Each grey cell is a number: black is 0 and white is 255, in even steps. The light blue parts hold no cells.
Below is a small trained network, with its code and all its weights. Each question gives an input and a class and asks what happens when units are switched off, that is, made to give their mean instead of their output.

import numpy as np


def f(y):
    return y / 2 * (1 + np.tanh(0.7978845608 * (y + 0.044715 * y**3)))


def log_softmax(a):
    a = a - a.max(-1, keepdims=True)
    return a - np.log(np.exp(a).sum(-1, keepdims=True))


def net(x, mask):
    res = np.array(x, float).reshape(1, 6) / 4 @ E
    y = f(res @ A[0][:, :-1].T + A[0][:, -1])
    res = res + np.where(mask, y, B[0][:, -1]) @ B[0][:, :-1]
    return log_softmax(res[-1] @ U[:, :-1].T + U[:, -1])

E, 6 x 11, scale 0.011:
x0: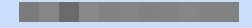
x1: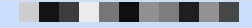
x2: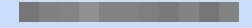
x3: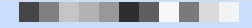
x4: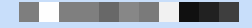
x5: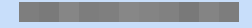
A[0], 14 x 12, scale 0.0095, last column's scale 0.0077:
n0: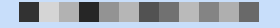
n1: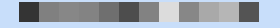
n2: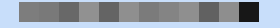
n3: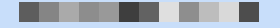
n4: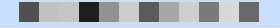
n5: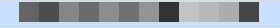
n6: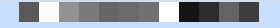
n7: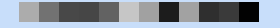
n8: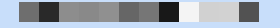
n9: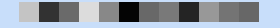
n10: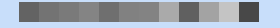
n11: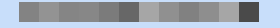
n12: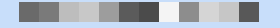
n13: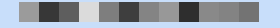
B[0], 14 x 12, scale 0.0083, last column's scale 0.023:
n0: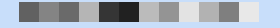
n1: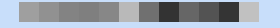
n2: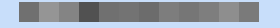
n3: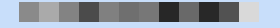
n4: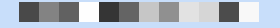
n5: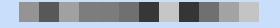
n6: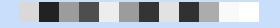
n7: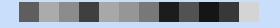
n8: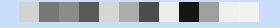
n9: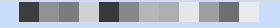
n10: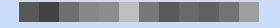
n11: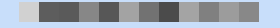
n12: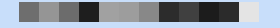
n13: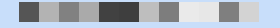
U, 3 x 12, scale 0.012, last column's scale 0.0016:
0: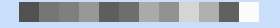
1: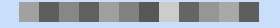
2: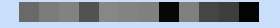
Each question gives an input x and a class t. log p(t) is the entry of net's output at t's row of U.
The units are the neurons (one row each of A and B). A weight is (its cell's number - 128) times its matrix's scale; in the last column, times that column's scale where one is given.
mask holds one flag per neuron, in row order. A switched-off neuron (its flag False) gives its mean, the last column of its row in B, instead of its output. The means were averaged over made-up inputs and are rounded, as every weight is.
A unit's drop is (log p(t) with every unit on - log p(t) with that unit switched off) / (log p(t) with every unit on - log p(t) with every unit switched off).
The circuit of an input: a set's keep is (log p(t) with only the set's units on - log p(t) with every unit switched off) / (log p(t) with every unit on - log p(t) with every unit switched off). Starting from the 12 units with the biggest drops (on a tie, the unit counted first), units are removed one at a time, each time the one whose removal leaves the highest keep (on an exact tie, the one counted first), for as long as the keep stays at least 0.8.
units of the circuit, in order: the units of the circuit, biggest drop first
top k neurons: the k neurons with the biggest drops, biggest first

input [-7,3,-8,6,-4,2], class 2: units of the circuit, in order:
n12
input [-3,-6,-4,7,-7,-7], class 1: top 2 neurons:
n8, n5
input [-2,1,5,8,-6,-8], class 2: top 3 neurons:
n12, n3, n6
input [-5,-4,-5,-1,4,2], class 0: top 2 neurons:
n8, n4
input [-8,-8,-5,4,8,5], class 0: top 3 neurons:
n4, n0, n8
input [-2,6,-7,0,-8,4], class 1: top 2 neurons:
n8, n4
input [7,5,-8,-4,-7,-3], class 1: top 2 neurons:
n8, n4
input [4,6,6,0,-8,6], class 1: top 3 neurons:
n8, n4, n5
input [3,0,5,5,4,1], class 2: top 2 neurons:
n8, n12
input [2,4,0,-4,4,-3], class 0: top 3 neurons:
n8, n12, n3
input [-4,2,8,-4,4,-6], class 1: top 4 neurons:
n12, n3, n6, n1
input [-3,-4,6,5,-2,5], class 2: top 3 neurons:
n12, n3, n9
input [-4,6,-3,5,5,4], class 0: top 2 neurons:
n9, n13
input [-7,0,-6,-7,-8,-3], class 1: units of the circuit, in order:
n8
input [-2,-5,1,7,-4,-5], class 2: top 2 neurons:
n12, n3
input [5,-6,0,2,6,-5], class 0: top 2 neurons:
n4, n0
